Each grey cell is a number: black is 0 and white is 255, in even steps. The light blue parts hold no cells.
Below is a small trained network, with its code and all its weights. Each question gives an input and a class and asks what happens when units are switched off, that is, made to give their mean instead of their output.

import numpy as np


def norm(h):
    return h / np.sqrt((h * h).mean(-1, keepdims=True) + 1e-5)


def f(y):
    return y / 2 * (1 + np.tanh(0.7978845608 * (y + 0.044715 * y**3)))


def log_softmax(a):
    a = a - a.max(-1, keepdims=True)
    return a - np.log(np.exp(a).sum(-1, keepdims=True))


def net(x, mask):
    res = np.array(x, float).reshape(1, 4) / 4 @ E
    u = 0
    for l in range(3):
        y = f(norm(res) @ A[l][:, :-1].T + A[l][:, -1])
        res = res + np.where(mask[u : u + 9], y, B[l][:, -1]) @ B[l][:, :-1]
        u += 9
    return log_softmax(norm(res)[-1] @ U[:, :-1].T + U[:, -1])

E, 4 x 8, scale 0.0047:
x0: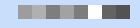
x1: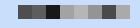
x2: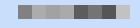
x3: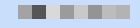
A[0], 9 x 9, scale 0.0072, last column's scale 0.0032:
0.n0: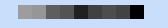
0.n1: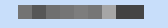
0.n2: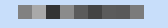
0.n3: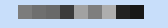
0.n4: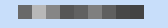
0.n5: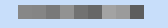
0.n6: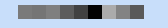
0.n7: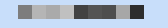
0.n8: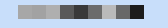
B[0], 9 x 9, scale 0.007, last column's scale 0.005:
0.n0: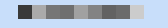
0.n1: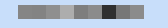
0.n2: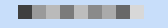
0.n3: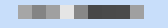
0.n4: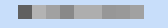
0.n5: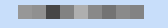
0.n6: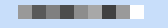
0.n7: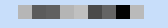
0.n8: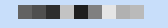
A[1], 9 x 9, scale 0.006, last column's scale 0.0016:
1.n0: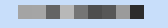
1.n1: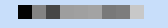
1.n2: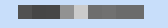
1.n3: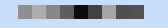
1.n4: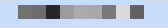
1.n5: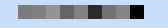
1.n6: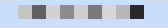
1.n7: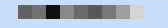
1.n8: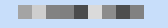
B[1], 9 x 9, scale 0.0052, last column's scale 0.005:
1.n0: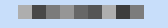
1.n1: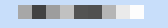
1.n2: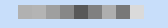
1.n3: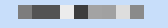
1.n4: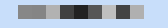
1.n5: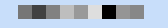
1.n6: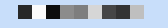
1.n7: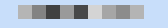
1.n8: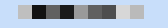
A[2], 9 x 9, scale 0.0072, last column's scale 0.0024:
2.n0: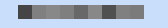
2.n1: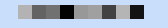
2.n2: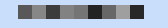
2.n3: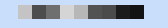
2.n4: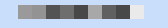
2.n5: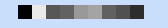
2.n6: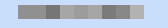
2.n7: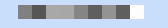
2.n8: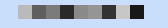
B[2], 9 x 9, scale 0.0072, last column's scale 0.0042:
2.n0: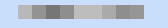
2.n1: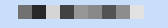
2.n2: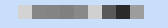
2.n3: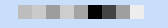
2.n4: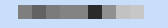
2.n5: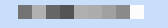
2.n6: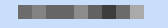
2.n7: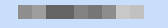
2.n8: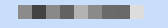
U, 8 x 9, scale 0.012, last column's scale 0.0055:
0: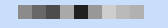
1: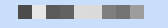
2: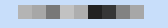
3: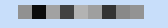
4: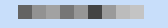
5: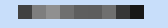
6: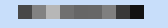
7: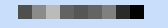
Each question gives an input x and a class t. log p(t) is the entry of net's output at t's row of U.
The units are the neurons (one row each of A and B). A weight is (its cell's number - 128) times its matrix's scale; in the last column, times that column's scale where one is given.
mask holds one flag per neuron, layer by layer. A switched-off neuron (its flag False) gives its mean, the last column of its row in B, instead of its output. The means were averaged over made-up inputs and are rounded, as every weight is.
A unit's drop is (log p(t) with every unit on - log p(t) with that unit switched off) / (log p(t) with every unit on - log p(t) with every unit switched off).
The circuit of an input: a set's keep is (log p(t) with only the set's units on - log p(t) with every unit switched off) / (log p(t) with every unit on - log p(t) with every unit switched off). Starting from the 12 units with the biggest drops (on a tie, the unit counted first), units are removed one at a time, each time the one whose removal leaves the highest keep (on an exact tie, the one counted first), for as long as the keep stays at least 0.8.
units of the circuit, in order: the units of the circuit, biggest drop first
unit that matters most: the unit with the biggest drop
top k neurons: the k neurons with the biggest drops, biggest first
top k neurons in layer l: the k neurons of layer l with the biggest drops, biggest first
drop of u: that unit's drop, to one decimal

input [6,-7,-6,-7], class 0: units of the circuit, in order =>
[0.n8 1.n3]
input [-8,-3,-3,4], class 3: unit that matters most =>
0.n6
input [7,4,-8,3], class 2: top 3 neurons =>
[0.n3 2.n3 0.n6]
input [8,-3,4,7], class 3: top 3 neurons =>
[1.n8 0.n2 0.n4]
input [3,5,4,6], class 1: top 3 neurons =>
[0.n8 1.n6 0.n0]
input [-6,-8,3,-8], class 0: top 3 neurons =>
[0.n8 1.n3 1.n1]
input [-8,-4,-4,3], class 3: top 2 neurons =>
[0.n6 0.n7]
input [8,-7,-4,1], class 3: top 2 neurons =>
[1.n8 1.n1]
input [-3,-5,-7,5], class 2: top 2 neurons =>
[0.n3 0.n2]
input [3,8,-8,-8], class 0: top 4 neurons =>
[1.n1 0.n7 1.n7 1.n6]
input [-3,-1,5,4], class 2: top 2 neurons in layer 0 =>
[0.n7 0.n2]
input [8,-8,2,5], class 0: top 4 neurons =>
[0.n8 0.n6 0.n0 1.n3]
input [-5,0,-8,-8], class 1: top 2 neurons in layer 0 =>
[0.n0 0.n2]
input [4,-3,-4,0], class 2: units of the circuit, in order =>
[0.n3]
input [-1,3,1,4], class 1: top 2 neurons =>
[1.n6 0.n8]
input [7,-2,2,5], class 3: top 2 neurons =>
[1.n8 0.n2]
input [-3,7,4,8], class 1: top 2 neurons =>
[1.n6 0.n8]
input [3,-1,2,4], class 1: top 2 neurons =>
[1.n6 0.n6]
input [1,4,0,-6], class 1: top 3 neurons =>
[0.n2 0.n8 0.n0]
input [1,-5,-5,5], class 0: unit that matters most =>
0.n8
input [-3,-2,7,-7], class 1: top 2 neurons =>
[0.n0 0.n2]
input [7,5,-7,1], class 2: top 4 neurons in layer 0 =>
[0.n3 0.n6 0.n8 0.n4]
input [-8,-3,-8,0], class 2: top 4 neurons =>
[0.n3 2.n3 1.n8 0.n1]
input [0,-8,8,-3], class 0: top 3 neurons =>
[0.n8 1.n3 0.n3]
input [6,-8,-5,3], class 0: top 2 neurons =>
[0.n8 0.n6]
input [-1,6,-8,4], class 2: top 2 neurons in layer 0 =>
[0.n3 0.n8]
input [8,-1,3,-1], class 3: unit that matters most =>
1.n8
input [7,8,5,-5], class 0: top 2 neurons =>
[0.n6 1.n1]
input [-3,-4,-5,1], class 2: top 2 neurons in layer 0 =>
[0.n3 0.n1]
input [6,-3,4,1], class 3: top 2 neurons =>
[1.n8 0.n3]
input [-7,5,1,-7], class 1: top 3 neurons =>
[0.n2 0.n8 1.n8]
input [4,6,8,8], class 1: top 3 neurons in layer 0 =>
[0.n8 0.n3 0.n1]
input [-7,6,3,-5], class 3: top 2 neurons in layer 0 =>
[0.n8 0.n6]
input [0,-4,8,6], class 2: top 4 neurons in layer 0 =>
[0.n7 0.n2 0.n4 0.n0]
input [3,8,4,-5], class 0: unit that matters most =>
1.n1
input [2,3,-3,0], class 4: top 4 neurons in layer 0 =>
[0.n8 0.n3 0.n7 0.n0]
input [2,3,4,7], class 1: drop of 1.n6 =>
0.2
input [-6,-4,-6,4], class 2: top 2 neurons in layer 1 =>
[1.n8 1.n6]
